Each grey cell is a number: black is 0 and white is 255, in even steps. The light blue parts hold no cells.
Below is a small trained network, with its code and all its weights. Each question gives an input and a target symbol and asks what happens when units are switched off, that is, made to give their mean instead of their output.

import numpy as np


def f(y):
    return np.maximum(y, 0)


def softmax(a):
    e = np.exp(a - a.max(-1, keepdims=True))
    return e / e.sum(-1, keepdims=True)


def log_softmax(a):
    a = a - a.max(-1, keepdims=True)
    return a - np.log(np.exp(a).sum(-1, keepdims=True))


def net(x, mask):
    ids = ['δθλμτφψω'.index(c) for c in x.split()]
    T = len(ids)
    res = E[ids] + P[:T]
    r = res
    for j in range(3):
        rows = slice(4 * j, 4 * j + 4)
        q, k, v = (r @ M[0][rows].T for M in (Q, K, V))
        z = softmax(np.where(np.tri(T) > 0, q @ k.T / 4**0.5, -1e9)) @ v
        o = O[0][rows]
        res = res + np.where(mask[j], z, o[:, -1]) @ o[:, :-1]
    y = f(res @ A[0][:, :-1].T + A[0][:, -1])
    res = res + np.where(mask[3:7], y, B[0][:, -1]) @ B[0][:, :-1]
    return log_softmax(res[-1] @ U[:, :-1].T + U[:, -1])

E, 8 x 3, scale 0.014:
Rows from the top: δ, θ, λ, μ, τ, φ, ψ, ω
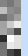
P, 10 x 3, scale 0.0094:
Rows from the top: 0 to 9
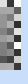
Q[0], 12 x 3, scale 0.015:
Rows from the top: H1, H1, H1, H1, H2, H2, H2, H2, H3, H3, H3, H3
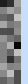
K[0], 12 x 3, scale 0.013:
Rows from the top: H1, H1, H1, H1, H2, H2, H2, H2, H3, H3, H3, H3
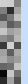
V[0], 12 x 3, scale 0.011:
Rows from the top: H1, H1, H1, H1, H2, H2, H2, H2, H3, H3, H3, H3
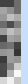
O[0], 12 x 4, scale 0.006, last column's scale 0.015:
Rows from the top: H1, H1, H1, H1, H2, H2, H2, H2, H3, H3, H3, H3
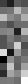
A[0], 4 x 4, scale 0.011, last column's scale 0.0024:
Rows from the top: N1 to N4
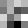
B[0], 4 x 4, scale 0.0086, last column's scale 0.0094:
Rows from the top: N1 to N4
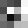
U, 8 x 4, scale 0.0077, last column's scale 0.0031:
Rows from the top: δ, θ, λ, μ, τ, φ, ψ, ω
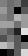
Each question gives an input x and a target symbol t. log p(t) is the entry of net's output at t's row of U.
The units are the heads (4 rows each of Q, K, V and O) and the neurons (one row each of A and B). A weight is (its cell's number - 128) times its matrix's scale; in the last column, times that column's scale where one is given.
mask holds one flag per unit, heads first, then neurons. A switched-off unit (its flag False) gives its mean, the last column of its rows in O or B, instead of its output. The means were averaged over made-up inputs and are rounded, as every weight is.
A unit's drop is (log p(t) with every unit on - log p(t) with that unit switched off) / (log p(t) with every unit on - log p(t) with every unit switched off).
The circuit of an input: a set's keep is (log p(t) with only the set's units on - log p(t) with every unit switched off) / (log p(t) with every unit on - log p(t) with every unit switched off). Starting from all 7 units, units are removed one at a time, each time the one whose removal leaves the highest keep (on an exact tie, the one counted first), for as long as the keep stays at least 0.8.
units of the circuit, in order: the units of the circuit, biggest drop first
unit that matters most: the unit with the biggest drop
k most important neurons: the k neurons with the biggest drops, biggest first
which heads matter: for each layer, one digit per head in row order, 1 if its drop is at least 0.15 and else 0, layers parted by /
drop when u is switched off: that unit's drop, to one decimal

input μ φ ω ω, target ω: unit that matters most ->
H1
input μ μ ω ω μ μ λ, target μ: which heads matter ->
110
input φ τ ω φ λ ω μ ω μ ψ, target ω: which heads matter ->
110
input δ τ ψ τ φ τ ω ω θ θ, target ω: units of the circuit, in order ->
[H1; H3]
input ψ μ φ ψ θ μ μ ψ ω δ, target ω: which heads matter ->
111
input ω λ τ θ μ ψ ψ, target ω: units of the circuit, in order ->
[N1; H2]
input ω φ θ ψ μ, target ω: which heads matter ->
010
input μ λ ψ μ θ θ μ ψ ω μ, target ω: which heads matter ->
110
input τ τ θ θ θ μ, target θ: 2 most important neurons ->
[N3; N2]
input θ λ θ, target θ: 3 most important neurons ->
[N3; N2; N4]
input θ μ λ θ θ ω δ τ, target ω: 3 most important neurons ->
[N4; N3; N2]
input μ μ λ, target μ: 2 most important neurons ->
[N2; N3]
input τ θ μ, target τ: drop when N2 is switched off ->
0.1
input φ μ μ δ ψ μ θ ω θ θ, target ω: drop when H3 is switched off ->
0.1
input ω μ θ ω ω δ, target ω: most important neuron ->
[N3]
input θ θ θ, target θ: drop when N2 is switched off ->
0.2
